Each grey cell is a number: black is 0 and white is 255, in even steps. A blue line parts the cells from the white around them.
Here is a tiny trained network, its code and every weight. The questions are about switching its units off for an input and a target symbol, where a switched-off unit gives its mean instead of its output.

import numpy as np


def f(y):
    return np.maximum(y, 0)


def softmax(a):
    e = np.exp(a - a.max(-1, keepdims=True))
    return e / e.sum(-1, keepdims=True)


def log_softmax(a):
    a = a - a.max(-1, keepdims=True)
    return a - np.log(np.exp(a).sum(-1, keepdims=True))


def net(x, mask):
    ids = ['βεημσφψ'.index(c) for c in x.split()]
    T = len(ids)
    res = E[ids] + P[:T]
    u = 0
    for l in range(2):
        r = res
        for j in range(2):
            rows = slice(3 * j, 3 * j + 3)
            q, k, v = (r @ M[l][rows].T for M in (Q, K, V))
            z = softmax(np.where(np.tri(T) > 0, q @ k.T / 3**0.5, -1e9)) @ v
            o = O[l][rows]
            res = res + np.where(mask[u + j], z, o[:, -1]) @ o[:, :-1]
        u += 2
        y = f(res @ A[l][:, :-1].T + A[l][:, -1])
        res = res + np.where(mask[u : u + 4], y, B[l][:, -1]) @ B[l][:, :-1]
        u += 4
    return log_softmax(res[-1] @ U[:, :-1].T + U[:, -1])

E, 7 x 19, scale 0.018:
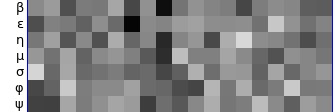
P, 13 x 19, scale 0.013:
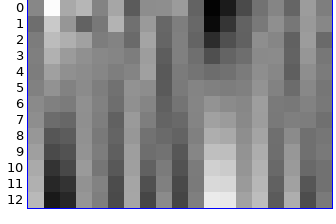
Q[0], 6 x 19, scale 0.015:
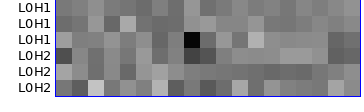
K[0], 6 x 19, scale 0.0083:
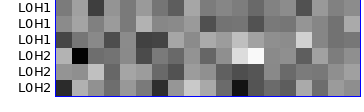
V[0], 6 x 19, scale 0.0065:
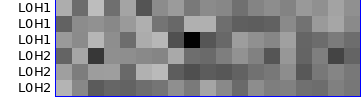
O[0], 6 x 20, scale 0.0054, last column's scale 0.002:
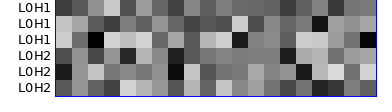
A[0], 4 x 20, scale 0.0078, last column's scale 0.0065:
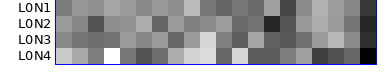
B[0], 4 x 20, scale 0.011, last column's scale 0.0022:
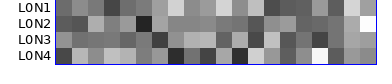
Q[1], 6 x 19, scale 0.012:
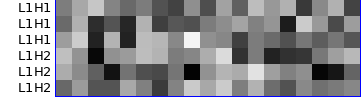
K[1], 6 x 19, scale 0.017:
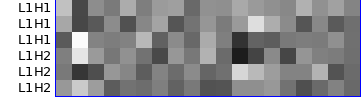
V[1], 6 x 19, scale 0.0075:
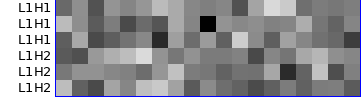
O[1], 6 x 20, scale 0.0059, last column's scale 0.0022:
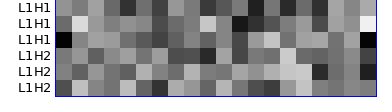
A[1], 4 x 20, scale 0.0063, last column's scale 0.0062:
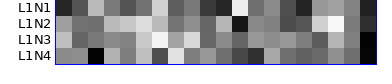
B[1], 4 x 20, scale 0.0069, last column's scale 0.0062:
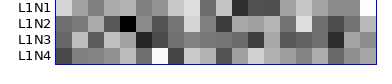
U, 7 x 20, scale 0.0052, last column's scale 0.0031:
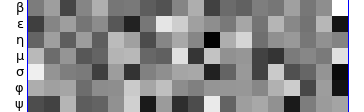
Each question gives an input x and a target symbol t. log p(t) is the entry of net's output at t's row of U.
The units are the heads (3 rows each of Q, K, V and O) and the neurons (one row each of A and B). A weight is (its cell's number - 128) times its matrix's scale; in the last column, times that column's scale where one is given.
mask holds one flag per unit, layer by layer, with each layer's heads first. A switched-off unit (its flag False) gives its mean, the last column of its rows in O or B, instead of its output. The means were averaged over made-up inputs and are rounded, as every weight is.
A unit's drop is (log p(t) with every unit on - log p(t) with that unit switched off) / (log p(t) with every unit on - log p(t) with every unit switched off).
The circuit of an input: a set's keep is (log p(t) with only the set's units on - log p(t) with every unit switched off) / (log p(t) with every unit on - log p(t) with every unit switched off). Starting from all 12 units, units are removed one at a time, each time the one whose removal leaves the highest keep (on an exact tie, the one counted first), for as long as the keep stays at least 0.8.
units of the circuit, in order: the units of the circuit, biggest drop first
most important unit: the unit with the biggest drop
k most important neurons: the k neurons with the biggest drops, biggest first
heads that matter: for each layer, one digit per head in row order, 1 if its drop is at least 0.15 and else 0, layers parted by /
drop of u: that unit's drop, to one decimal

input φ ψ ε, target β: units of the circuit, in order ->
[L1H2; L1N2]
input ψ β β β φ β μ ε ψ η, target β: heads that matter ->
00 / 01
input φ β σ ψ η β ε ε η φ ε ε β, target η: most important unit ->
L0H2
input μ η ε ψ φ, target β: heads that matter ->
01 / 01
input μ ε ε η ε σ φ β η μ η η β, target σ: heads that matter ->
11 / 11
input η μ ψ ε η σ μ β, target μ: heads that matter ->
11 / 11
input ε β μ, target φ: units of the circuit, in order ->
[L1N1; L0H1; L1H1]
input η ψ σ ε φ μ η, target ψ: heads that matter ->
00 / 01
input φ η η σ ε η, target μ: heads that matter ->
10 / 10
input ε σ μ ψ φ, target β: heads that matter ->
01 / 01
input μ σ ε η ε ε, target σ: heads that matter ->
01 / 11
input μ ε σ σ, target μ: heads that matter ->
10 / 11
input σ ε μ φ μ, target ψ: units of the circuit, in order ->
[L1H2; L0H1]
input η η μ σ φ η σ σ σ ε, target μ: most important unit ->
L0N2
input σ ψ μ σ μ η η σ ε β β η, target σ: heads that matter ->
11 / 11
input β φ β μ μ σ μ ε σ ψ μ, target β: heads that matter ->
00 / 01
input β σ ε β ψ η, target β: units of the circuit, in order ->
[L1H2; L1N2; L0H2]
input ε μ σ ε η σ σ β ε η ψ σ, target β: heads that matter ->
01 / 11
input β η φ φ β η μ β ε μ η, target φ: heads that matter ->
10 / 11
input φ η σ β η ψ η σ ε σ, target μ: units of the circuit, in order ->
[L1H2]
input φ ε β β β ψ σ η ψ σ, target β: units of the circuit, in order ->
[L1H2; L1H1; L0H1; L1N2]
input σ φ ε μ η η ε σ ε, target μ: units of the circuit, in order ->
[L1H2; L0H2]
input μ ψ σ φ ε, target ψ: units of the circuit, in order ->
[L1H2; L1H1]
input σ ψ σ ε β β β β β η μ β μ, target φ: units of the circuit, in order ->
[L1N1; L0H1]
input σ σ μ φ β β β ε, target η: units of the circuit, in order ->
[L1H2; L1H1; L0H2]
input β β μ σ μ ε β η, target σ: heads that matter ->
10 / 11
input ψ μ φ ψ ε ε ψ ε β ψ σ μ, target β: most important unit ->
L1H2
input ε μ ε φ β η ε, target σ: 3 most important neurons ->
[L1N1; L0N2; L1N4]
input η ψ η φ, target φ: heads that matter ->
01 / 10
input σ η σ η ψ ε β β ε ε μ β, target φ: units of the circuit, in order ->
[L0H1; L1N1; L1H1]
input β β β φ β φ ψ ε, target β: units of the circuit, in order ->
[L1H2; L0H1]
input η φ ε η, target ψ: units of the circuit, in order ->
[L1H2; L0H1]
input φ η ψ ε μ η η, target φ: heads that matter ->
11 / 11
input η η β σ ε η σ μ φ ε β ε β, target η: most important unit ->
L1H1
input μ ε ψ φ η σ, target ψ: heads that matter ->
10 / 01
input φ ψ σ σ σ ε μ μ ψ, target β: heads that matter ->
00 / 01
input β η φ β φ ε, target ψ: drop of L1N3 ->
0.0
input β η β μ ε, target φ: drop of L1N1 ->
0.8
